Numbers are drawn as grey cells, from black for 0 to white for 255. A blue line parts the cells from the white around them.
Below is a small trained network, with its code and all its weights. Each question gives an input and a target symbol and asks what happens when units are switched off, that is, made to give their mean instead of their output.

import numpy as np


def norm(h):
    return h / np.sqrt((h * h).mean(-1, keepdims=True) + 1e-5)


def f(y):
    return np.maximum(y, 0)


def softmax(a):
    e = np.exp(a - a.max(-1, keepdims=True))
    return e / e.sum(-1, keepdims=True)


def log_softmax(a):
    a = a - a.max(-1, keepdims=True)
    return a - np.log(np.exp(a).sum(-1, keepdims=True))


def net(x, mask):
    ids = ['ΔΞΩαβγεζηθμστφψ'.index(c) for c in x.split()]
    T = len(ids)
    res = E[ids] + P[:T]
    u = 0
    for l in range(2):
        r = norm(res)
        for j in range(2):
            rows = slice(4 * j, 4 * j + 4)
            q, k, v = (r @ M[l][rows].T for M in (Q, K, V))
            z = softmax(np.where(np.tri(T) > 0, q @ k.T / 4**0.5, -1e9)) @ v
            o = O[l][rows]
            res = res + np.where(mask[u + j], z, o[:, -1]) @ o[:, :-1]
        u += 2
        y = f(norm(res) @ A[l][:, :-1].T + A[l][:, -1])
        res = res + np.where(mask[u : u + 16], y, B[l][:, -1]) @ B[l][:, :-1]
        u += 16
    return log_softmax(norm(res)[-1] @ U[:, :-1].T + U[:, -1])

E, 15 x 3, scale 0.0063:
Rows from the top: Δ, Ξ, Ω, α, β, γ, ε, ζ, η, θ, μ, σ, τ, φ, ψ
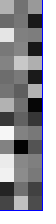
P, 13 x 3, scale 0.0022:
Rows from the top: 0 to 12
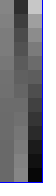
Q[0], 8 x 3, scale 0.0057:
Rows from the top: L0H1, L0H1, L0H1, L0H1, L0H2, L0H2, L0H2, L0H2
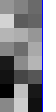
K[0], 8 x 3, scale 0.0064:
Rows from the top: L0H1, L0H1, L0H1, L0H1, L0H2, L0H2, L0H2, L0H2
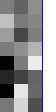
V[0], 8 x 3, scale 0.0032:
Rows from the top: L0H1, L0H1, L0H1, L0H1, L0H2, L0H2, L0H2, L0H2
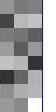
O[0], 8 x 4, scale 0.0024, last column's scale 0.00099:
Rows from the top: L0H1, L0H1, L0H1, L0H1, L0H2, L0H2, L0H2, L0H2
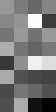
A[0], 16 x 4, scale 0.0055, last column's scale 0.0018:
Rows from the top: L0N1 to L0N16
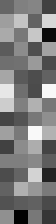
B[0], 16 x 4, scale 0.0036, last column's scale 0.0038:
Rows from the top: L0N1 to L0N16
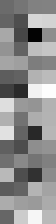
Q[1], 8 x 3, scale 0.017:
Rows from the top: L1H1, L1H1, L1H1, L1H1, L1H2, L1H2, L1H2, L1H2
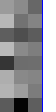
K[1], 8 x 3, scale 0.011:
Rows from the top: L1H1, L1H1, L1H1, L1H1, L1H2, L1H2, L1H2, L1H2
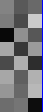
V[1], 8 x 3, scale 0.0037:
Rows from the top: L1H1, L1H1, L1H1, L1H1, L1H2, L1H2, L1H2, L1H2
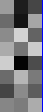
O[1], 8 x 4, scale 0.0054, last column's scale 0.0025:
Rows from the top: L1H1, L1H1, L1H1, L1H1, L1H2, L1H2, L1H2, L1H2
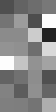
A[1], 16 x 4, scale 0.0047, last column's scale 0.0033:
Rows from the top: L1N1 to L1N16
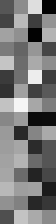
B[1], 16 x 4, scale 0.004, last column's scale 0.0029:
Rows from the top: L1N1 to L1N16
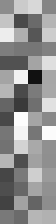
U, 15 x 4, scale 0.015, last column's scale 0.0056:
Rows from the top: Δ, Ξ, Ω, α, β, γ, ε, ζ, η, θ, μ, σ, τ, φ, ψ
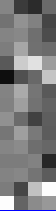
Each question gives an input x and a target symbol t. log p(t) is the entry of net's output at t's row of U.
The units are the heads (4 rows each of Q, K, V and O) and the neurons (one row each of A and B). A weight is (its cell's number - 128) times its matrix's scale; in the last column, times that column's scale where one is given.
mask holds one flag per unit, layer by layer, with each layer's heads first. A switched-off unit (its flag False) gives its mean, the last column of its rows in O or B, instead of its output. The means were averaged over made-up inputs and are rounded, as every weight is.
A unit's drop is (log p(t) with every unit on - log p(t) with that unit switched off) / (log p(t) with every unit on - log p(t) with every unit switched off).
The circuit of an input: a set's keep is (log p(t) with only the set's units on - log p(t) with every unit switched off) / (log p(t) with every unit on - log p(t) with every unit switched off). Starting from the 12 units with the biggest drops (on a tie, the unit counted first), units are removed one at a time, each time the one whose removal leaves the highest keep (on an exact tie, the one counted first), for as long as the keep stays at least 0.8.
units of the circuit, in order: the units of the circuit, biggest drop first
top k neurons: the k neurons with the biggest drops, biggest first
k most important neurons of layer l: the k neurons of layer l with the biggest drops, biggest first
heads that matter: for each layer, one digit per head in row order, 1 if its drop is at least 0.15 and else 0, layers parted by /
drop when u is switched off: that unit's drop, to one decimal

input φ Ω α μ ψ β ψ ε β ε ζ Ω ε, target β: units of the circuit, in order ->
[L0N16 L1N6]
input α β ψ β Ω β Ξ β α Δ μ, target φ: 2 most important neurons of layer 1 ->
[L1N3 L1N5]
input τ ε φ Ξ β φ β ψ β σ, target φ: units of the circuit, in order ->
[L0N7]
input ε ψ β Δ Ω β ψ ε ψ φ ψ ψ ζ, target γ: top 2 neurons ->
[L0N7 L0N6]
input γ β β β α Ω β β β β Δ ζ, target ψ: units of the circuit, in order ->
[L1H2 L0N7]
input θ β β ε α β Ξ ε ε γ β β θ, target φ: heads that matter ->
01 / 00
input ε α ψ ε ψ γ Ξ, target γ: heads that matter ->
01 / 11
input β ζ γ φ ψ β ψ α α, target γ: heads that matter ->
01 / 11
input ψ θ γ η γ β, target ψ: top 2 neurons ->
[L0N7 L0N10]
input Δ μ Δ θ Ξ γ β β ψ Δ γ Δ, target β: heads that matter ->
10 / 00
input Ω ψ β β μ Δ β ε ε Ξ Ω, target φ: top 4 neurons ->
[L0N7 L1N5 L1N3 L0N10]
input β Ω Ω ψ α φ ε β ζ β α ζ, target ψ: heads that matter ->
01 / 01
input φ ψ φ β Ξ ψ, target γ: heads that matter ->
00 / 01
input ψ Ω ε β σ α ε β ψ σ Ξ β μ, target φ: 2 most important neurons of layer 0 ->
[L0N16 L0N14]
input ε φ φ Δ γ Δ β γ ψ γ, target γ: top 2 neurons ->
[L0N7 L0N6]
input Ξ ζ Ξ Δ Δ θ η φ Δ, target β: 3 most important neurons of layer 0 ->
[L0N7 L0N16 L0N6]
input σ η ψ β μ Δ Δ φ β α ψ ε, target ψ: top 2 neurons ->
[L0N7 L0N13]
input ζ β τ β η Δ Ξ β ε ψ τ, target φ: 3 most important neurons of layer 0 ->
[L0N7 L0N2 L0N10]
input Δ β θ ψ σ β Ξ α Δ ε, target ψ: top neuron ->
[L0N13]
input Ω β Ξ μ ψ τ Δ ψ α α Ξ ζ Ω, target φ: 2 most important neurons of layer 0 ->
[L0N7 L0N10]
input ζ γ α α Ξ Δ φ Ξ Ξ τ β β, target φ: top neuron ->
[L0N2]
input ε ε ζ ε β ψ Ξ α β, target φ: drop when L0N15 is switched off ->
0.0
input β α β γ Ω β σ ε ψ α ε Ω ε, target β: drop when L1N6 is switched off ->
0.2
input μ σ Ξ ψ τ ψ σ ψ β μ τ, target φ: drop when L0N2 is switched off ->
0.4
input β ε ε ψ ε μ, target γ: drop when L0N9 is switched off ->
-0.1
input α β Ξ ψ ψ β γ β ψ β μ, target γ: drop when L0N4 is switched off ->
0.1
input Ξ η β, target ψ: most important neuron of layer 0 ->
[L0N10]
